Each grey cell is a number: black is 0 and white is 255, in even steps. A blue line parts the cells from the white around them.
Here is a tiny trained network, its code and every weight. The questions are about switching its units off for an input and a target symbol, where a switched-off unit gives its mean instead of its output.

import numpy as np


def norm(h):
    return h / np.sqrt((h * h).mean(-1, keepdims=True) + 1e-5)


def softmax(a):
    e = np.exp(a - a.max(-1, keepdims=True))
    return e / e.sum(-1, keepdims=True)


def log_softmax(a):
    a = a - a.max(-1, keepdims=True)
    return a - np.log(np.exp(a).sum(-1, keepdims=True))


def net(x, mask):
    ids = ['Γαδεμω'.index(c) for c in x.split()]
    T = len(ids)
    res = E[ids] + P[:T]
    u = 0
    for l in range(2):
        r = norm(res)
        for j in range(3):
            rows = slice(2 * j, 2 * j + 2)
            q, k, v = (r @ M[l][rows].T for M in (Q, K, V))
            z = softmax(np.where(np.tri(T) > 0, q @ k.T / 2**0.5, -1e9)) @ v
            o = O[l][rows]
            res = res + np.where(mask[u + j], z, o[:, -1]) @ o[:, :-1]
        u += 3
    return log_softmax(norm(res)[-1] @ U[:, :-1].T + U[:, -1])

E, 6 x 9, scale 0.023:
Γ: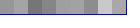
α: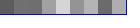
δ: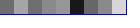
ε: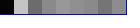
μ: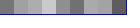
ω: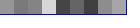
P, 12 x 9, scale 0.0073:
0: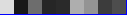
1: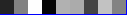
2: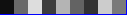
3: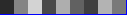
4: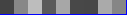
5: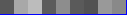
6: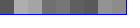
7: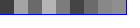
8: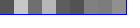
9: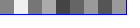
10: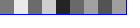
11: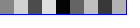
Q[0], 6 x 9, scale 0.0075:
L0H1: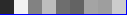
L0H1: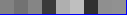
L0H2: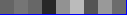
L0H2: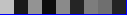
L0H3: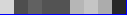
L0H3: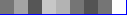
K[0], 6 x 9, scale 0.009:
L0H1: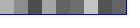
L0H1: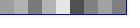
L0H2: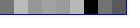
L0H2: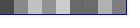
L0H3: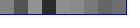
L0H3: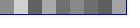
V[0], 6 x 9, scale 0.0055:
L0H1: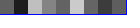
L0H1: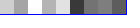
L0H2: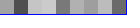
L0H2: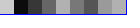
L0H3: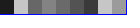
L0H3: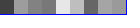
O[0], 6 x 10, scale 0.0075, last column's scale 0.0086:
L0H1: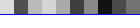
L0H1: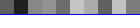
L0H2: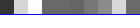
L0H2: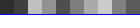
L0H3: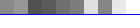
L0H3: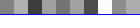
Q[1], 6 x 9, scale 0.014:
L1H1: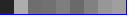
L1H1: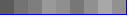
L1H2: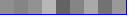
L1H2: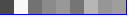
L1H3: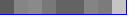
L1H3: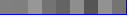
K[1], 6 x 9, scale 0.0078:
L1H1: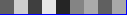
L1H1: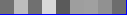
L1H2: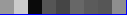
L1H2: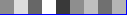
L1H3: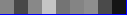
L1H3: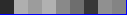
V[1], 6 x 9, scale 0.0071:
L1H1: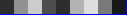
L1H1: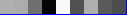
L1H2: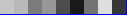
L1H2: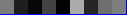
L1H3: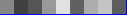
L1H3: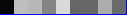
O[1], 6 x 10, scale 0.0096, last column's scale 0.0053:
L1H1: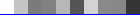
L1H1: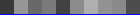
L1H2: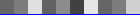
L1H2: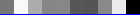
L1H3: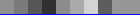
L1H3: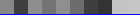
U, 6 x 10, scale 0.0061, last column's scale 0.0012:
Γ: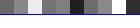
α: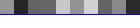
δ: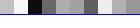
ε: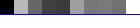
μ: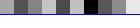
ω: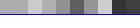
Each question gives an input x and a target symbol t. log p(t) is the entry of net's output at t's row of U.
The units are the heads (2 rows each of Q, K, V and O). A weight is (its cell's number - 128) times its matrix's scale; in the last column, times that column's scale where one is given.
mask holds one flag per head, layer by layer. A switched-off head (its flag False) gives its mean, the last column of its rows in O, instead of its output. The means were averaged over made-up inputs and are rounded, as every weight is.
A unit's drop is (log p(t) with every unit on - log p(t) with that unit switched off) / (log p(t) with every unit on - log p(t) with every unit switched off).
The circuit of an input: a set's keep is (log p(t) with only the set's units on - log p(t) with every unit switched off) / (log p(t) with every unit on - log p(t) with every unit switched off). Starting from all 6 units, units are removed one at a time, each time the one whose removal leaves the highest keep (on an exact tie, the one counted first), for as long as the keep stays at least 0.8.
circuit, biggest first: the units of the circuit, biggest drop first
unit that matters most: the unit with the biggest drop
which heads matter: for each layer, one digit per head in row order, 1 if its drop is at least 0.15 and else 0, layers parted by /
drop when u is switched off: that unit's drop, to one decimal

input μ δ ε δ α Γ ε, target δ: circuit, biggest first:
[L0H3 L1H2]
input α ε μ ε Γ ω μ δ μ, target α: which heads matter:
001 / 011
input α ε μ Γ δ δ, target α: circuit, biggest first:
[L1H2]
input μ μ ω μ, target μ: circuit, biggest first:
[L0H2 L1H2 L0H1]
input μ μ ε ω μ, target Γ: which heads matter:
011 / 000
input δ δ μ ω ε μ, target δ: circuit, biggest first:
[L0H2 L1H2 L0H1 L1H1]
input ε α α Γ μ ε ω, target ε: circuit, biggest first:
[L1H1 L0H2 L0H1]
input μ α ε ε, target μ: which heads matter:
111 / 011
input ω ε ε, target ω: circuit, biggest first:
[L1H3 L1H1 L0H3]
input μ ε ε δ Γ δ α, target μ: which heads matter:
011 / 011
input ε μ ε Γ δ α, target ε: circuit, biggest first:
[L1H1 L0H2]
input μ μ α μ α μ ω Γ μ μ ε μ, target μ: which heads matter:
110 / 011
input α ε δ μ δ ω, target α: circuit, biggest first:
[L1H3 L0H3]
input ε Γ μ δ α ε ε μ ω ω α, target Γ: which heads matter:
000 / 010
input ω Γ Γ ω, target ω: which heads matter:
001 / 001
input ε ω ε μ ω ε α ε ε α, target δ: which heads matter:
011 / 010
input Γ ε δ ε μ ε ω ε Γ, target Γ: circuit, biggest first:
[L0H2]
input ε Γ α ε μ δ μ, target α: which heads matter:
000 / 011
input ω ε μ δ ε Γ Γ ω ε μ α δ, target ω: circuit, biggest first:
[L1H3 L0H3]
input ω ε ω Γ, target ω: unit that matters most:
L1H3
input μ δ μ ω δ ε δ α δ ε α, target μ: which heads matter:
010 / 011
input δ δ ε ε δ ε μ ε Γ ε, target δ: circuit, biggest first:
[L0H2 L1H1 L1H2]
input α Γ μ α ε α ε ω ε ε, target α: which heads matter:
111 / 101
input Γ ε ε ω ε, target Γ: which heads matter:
010 / 101
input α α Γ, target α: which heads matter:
111 / 011
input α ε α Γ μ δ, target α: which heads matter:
000 / 011
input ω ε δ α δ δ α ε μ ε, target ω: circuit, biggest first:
[L1H3 L1H1 L0H3 L0H2]
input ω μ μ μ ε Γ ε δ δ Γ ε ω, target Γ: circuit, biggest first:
[L1H2]
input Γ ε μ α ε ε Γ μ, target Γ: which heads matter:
111 / 001
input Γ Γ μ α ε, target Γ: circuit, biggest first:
[L0H2 L1H3]
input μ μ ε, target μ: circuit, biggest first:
[L1H2 L0H2 L0H1 L1H3]
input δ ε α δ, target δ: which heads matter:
010 / 010
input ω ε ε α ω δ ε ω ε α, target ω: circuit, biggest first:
[L1H3 L0H3]
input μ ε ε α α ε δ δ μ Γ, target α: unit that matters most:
L1H2
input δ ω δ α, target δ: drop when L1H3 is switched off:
0.2
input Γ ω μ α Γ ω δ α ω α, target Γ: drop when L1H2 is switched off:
0.2
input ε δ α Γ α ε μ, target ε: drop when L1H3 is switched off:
0.1
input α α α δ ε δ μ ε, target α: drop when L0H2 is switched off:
0.1
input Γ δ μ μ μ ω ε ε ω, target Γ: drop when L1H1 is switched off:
0.0
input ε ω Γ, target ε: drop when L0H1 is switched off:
0.5
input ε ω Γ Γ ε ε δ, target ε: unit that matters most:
L1H1
